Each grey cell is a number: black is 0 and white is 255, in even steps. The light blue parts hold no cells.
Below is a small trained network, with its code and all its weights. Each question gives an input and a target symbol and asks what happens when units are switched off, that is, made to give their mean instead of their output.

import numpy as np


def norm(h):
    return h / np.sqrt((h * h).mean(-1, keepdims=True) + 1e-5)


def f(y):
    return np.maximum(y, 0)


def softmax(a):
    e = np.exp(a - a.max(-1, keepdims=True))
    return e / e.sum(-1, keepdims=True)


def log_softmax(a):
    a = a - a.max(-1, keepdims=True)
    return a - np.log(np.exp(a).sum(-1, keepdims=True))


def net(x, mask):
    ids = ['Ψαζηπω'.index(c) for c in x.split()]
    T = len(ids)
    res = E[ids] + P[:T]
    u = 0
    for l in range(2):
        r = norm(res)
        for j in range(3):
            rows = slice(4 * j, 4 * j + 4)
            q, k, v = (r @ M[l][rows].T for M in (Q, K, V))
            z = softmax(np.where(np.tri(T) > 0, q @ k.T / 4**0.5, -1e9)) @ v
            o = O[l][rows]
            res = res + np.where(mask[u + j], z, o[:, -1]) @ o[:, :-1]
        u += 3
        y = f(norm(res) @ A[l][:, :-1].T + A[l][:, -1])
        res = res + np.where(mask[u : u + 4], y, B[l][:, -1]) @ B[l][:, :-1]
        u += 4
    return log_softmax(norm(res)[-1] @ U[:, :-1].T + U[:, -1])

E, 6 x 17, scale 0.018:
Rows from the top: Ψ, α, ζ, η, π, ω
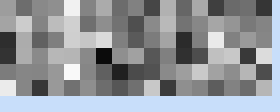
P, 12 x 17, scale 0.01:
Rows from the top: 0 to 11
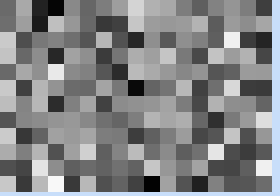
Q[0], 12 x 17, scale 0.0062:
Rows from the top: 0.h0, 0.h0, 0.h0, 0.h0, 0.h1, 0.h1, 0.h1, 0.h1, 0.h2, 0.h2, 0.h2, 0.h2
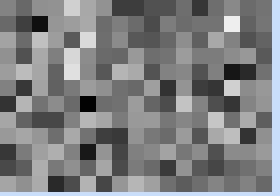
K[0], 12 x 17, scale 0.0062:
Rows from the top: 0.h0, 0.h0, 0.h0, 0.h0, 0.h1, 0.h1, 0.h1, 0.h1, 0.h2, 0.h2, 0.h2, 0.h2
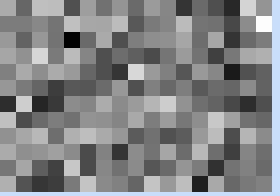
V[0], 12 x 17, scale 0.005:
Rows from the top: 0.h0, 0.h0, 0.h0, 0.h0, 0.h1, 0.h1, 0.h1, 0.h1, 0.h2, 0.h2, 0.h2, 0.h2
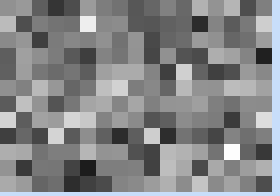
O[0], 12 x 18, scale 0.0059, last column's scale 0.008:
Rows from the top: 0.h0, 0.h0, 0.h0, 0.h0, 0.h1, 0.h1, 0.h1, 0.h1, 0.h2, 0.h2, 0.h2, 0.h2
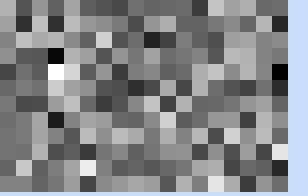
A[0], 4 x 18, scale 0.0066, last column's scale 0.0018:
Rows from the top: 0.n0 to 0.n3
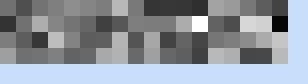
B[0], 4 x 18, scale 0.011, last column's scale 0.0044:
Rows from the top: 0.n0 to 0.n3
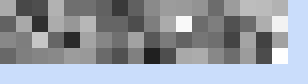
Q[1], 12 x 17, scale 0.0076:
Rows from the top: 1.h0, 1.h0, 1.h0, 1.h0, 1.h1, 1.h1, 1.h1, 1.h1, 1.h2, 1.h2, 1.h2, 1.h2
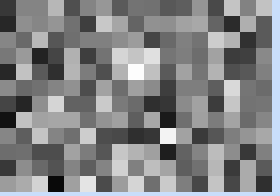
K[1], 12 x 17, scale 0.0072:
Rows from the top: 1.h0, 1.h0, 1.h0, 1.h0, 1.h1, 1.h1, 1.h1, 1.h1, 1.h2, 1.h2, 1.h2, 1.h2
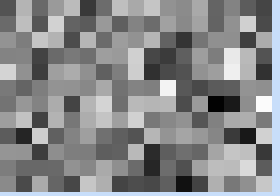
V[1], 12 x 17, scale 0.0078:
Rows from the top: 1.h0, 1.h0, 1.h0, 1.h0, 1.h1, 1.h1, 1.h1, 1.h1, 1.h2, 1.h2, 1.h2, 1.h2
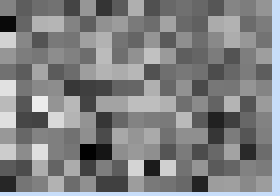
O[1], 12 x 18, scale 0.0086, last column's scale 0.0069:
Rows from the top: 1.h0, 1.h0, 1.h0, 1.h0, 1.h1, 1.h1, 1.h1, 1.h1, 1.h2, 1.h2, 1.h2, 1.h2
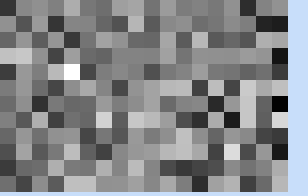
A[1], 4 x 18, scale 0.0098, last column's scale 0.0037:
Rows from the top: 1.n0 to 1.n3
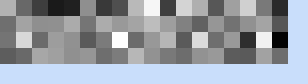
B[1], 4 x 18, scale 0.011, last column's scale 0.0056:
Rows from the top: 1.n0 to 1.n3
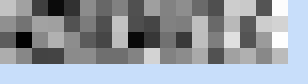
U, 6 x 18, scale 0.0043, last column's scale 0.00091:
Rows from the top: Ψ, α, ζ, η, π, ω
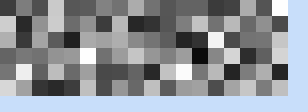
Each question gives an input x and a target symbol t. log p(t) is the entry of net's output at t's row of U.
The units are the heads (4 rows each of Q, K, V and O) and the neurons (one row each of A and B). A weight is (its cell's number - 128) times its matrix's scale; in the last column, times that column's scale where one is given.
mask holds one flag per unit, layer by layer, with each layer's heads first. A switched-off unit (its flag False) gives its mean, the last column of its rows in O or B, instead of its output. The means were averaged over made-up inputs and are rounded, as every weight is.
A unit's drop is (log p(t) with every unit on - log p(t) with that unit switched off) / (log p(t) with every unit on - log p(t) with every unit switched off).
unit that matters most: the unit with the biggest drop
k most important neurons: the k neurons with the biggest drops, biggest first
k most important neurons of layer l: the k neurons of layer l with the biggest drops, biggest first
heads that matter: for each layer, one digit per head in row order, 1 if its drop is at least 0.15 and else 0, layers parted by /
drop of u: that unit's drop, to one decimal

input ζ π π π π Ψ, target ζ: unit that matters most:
0.n1
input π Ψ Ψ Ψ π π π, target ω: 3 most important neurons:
0.n3; 0.n1; 1.n0
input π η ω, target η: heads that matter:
000 / 001
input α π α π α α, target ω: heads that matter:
000 / 010
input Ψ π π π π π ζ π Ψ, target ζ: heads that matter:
000 / 000
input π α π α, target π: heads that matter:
001 / 001
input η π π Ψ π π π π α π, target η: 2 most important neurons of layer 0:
0.n2; 0.n0
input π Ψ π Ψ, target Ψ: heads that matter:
000 / 001
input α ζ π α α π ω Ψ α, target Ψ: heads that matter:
000 / 000
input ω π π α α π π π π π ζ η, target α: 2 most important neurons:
0.n0; 0.n1
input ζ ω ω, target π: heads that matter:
000 / 111
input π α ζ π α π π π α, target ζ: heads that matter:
000 / 010
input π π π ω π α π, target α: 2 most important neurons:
1.n2; 0.n3
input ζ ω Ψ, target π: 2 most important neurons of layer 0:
0.n2; 0.n3
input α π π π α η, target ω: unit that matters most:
0.n3
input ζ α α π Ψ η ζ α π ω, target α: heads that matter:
000 / 100
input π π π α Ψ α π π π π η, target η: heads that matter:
000 / 101
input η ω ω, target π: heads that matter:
110 / 111
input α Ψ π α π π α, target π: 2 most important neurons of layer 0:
0.n3; 0.n1
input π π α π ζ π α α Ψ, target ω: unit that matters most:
1.h1
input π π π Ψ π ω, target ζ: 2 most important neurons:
0.n1; 0.n3
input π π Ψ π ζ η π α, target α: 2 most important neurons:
1.n2; 0.n1
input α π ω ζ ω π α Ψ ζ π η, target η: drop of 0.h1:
0.0
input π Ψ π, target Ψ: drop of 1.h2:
0.1
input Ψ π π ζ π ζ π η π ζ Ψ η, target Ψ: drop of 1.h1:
0.2
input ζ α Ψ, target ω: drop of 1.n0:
0.1
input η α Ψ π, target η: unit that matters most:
1.h2
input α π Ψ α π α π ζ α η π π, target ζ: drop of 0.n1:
0.4
